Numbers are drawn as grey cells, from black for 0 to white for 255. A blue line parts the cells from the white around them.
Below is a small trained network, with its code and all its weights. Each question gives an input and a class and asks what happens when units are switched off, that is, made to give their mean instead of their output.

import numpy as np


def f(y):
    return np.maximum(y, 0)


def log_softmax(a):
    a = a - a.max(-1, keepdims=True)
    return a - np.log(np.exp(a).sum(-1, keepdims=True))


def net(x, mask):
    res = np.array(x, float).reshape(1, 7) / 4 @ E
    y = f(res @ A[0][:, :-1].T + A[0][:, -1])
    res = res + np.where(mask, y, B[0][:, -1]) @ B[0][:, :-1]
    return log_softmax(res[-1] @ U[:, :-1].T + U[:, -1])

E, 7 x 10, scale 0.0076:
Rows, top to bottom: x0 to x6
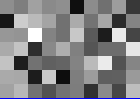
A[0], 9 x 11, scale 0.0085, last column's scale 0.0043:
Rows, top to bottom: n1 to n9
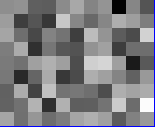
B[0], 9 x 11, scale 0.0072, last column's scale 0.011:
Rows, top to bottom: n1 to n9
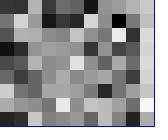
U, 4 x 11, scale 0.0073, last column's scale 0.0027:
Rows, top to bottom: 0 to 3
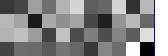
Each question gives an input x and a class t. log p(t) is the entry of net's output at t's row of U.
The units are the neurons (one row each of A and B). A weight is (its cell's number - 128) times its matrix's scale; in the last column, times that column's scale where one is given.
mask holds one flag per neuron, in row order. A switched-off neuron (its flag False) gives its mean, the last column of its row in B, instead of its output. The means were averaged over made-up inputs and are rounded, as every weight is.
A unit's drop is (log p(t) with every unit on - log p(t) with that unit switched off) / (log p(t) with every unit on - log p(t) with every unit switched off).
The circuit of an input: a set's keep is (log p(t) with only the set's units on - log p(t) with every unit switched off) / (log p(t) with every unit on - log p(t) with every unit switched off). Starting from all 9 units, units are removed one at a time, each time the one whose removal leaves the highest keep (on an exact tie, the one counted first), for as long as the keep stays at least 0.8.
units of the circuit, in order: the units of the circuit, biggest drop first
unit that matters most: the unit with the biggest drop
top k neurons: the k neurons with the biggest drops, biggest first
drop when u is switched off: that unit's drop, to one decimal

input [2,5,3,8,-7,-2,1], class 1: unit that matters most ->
n7
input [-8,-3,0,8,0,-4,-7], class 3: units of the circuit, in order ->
(n3; n2)
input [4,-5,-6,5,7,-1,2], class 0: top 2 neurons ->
(n3; n4)
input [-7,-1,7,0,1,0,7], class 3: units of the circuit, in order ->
(n3; n5)
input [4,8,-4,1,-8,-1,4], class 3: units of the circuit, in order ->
(n3; n8)
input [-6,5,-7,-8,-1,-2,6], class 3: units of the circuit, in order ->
(n3; n1)
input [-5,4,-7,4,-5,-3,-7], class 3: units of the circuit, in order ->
(n3; n5)
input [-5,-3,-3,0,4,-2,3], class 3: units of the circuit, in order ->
(n2; n8)
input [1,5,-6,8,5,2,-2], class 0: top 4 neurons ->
(n3; n4; n2; n9)
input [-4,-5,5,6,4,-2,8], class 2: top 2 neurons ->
(n2; n4)
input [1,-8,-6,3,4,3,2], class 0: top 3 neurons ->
(n3; n4; n6)
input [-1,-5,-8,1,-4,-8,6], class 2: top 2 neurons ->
(n2; n8)
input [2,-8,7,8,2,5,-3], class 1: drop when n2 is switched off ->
-0.1
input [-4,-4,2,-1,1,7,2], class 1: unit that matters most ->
n5
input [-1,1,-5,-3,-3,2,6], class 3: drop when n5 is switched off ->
0.2
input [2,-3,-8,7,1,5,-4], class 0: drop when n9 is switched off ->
0.0
